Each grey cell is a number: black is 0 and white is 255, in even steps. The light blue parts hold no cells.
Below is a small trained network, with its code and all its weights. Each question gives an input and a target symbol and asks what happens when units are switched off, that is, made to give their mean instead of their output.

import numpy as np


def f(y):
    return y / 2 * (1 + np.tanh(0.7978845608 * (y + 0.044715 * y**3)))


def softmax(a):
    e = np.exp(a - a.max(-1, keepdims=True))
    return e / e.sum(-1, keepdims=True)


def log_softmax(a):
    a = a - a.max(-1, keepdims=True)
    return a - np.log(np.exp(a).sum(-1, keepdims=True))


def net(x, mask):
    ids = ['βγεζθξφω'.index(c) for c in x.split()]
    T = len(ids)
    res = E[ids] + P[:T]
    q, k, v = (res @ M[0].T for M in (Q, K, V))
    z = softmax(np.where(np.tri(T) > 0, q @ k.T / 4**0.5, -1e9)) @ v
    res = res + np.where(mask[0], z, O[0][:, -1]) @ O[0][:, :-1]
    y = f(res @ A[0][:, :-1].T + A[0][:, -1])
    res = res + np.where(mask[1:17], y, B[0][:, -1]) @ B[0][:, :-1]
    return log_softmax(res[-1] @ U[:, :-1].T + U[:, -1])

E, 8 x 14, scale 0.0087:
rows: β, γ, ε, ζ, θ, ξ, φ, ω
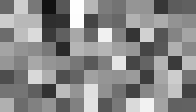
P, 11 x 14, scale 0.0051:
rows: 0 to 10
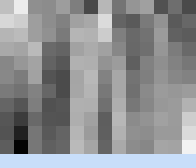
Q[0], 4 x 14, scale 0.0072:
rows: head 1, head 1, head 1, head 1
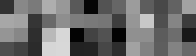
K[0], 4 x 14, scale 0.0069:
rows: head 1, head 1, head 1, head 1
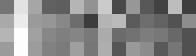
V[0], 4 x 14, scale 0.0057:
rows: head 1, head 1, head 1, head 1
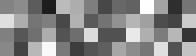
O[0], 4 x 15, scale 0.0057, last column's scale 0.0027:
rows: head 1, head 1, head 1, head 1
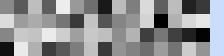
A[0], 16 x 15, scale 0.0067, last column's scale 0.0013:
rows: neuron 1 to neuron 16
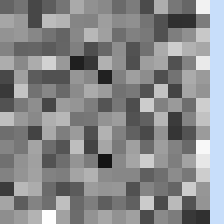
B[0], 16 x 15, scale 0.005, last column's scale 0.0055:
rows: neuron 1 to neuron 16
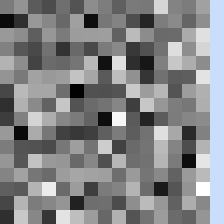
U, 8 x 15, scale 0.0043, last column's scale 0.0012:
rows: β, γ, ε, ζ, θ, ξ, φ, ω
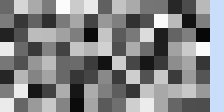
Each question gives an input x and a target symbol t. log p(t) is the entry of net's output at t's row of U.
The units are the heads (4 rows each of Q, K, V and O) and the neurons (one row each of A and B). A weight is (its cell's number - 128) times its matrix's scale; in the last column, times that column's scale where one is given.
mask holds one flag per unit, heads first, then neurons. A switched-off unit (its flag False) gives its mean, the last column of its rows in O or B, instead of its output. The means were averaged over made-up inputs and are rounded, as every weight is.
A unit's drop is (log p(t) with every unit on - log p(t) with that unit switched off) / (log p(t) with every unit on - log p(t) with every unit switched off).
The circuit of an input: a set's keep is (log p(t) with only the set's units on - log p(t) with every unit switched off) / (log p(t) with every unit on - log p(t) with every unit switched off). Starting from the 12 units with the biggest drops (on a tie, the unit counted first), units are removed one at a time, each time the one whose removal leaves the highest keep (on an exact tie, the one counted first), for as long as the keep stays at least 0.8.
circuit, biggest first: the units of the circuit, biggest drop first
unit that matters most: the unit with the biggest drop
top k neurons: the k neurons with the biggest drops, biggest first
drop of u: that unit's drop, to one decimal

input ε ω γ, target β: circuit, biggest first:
(head 1; neuron 16)
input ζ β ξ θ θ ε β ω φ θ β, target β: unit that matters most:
neuron 6
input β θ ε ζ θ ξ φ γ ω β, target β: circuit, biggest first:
(head 1; neuron 4)
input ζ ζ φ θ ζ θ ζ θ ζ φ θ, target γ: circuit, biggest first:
(head 1; neuron 14)
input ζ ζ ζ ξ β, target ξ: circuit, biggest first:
(head 1; neuron 7)
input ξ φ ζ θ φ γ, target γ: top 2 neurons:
(neuron 11; neuron 12)
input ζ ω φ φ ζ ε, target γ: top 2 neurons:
(neuron 14; neuron 11)
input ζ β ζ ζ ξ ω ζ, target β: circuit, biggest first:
(head 1; neuron 16)
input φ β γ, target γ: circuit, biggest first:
(head 1; neuron 11)
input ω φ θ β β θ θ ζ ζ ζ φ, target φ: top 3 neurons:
(neuron 8; neuron 14; neuron 15)
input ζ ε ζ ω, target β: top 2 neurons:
(neuron 16; neuron 4)
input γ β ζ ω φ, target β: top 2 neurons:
(neuron 4; neuron 16)
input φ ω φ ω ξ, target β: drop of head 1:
1.1
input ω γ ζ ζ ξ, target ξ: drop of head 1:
1.0
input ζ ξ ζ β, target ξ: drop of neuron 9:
0.0
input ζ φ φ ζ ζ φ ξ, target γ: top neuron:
(neuron 10)
